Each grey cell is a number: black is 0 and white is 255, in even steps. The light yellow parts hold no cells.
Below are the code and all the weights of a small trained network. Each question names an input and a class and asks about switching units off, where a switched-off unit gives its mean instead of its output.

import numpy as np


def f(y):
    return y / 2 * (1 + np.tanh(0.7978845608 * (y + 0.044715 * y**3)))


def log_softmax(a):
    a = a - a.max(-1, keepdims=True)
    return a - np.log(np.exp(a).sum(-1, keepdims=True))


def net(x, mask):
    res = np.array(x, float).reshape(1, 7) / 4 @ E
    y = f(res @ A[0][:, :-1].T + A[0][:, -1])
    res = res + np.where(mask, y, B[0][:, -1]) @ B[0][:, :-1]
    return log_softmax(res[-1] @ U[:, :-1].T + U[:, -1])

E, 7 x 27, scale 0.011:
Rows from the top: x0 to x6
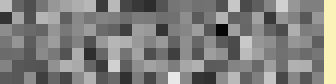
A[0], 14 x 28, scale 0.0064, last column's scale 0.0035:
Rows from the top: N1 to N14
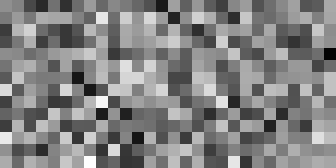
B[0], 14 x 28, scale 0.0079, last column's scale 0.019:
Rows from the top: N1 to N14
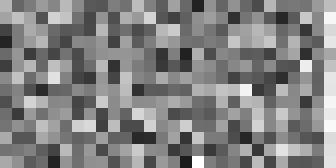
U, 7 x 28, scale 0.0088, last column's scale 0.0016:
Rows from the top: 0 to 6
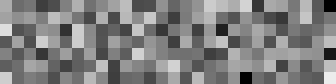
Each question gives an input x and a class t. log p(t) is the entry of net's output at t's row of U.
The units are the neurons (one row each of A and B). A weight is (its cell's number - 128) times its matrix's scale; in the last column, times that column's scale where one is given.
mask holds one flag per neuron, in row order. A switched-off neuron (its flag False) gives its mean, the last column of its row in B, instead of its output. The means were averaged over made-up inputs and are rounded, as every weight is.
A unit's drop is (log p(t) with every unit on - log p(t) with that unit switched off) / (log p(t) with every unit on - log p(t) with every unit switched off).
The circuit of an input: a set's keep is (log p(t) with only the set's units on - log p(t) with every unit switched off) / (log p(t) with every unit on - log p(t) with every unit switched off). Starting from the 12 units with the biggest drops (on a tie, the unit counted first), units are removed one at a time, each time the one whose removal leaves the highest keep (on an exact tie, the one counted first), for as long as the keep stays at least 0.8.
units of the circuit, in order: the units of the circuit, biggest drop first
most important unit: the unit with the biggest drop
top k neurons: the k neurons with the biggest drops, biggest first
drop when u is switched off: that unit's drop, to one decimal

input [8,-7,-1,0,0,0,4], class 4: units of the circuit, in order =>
N13
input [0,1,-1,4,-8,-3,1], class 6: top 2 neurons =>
N12, N14
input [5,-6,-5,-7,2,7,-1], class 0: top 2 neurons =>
N8, N13
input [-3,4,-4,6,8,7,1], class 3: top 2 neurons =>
N11, N6
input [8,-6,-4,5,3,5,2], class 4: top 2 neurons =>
N13, N10
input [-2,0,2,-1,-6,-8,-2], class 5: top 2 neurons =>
N9, N3
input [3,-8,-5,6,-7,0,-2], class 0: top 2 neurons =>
N8, N9
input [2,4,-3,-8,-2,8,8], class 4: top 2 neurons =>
N10, N13
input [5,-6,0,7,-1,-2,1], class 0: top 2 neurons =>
N10, N8
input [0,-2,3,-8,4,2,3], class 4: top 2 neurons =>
N10, N13
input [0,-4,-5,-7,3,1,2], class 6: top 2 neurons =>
N9, N6
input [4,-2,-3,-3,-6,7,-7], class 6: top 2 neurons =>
N12, N14
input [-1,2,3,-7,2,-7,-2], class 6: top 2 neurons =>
N12, N5
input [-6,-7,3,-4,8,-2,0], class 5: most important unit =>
N4
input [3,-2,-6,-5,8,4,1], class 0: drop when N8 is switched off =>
0.1
